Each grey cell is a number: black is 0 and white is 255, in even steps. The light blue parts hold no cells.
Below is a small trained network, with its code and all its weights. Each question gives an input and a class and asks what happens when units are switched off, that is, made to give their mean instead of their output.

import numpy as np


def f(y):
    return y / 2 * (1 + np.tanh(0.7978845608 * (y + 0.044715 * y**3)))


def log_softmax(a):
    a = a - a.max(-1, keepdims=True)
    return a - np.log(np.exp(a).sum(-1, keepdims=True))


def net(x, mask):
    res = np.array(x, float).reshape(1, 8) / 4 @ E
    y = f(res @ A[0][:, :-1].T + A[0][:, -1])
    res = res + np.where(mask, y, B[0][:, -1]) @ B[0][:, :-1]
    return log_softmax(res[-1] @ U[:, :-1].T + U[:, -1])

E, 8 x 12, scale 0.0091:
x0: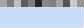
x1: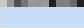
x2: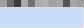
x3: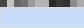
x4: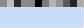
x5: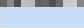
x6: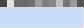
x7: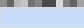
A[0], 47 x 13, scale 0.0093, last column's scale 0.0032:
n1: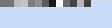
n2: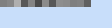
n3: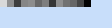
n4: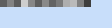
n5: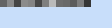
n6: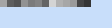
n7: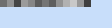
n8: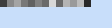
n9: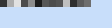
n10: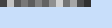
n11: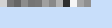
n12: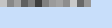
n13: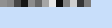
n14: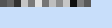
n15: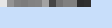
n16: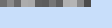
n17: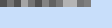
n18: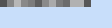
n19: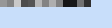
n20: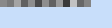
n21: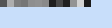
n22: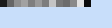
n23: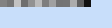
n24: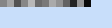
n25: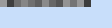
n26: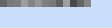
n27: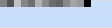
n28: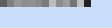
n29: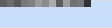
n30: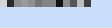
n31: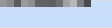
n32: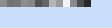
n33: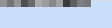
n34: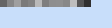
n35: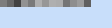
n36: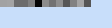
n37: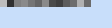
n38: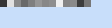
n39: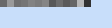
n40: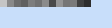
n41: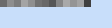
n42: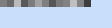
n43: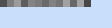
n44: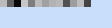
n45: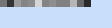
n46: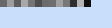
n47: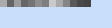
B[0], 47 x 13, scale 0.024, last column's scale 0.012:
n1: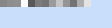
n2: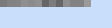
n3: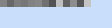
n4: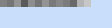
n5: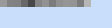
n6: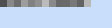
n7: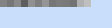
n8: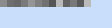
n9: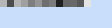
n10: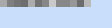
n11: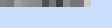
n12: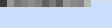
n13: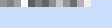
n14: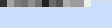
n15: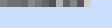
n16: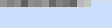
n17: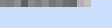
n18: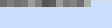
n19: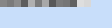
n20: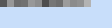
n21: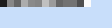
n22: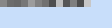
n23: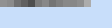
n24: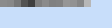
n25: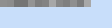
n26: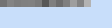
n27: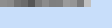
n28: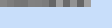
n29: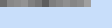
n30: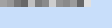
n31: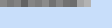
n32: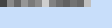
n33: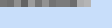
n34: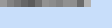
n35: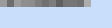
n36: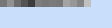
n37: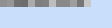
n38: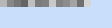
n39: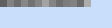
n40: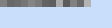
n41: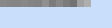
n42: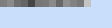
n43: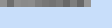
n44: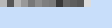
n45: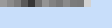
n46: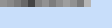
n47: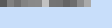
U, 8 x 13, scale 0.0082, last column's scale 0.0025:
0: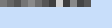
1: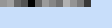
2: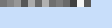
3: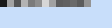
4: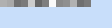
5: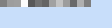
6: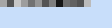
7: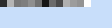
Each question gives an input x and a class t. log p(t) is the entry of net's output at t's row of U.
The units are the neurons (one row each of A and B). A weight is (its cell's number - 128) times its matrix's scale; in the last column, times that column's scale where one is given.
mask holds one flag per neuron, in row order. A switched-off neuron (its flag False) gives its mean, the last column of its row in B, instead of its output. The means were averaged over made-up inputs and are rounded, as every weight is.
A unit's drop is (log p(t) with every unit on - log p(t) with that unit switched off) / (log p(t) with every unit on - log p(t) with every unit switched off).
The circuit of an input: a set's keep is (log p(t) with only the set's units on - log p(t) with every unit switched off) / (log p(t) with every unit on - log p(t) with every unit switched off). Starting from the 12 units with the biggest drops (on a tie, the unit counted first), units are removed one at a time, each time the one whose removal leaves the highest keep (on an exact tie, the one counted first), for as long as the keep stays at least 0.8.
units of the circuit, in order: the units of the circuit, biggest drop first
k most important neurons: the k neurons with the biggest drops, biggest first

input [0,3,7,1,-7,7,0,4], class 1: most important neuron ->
(n45)
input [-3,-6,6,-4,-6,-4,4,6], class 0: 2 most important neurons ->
(n22, n13)
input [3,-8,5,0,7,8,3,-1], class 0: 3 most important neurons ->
(n22, n8, n18)
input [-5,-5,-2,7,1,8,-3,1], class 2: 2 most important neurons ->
(n16, n4)
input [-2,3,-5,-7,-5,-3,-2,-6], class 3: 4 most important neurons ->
(n32, n47, n1, n6)
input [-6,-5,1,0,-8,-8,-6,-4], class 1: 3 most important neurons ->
(n45, n27, n23)
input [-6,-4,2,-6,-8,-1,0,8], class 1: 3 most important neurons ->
(n45, n13, n27)
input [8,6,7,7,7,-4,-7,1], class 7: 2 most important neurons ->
(n11, n20)
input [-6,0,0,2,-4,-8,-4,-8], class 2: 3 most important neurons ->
(n19, n1, n33)
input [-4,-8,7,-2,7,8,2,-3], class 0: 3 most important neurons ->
(n22, n8, n28)
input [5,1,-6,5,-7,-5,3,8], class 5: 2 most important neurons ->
(n1, n36)
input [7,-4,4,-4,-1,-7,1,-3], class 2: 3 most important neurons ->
(n19, n14, n47)
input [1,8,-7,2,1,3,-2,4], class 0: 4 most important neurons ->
(n3, n15, n40, n44)
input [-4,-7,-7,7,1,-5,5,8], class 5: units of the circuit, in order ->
(n1)
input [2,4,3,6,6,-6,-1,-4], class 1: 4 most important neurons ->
(n36, n24, n5, n32)
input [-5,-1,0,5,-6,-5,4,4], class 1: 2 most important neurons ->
(n45, n34)
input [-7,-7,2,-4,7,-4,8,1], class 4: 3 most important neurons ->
(n38, n10, n15)
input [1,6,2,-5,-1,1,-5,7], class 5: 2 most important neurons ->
(n1, n22)
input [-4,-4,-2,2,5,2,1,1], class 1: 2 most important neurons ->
(n46, n24)
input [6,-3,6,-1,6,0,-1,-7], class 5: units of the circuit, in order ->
(n13)
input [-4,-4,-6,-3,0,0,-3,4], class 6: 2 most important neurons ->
(n9, n13)
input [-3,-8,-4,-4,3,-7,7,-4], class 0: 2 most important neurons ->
(n8, n22)
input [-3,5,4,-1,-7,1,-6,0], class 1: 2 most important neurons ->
(n45, n38)
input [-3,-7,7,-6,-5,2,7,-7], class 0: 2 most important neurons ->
(n8, n22)
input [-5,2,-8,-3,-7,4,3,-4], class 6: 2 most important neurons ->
(n9, n36)
